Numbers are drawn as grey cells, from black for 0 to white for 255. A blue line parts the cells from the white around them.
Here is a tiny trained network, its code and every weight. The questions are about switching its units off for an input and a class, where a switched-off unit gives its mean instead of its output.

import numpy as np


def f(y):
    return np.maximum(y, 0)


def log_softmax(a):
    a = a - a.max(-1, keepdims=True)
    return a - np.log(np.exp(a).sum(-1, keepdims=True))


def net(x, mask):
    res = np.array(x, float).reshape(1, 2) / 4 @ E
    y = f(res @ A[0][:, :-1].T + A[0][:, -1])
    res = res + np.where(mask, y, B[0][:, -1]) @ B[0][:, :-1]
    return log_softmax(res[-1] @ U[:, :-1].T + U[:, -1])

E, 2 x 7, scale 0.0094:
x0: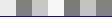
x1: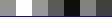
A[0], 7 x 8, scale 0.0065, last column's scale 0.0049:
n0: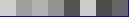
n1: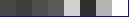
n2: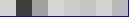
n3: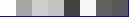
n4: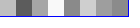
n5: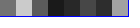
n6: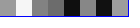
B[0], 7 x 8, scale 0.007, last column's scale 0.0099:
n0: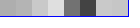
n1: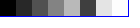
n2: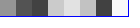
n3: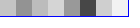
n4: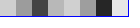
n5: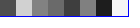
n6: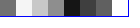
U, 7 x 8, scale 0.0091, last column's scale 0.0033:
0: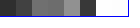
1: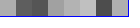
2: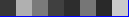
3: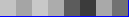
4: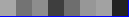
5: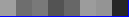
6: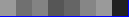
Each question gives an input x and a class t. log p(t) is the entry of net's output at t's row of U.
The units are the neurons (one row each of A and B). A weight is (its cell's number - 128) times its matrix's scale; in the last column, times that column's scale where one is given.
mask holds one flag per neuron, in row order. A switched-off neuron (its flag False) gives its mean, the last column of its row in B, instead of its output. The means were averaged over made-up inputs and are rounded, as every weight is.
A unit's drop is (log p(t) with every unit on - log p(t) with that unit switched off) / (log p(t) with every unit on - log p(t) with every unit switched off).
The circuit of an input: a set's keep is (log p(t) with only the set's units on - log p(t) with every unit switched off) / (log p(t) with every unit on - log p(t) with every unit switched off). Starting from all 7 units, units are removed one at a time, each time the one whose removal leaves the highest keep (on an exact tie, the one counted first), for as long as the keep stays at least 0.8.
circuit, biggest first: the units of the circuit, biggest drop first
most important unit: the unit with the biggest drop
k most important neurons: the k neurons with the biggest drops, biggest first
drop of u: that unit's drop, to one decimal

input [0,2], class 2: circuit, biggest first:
n3; n0
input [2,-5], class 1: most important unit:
n2
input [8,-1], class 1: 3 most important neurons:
n2; n4; n6
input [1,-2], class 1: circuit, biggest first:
n6; n3
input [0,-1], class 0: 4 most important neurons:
n4; n5; n2; n6
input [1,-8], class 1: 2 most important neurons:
n2; n4
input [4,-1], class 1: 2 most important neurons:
n6; n2
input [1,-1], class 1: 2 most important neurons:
n6; n1
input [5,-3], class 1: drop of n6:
0.0
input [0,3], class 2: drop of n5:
0.1
